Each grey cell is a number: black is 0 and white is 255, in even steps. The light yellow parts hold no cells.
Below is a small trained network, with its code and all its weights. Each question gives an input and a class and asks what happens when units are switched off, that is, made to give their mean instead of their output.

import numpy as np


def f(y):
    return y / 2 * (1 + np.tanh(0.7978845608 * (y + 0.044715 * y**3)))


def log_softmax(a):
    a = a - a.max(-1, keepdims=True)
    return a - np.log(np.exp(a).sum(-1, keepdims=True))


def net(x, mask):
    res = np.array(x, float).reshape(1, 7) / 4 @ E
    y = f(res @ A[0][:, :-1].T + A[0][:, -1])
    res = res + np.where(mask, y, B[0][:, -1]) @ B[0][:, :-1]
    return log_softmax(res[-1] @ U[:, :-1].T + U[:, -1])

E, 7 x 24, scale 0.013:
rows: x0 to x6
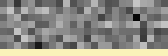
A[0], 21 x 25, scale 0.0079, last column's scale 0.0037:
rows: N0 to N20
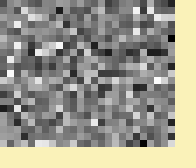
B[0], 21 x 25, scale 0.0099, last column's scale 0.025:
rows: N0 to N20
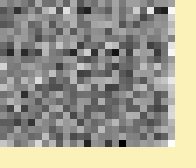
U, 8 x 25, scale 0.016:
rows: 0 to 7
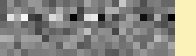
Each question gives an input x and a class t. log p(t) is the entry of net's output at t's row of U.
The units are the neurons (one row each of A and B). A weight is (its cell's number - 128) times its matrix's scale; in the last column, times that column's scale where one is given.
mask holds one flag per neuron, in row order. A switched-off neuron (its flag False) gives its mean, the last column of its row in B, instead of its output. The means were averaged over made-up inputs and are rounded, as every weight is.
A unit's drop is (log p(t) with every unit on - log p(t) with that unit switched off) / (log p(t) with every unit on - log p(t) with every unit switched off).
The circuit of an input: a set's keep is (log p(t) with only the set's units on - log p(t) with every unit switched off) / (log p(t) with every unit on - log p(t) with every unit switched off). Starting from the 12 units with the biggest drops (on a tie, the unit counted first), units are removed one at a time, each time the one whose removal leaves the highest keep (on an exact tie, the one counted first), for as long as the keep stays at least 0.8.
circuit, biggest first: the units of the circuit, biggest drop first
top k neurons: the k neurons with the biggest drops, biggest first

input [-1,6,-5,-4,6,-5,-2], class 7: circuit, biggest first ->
N7
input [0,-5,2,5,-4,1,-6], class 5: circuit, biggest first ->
N1, N7
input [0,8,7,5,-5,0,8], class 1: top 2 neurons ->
N1, N20
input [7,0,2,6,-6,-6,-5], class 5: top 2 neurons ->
N1, N7
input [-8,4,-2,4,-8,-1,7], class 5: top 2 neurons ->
N9, N7
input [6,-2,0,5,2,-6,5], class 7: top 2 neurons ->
N9, N1
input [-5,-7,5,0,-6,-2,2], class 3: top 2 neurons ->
N15, N11
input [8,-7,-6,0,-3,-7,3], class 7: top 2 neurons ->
N9, N15
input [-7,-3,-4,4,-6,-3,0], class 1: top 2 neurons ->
N20, N12
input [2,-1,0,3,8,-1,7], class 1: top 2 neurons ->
N6, N7
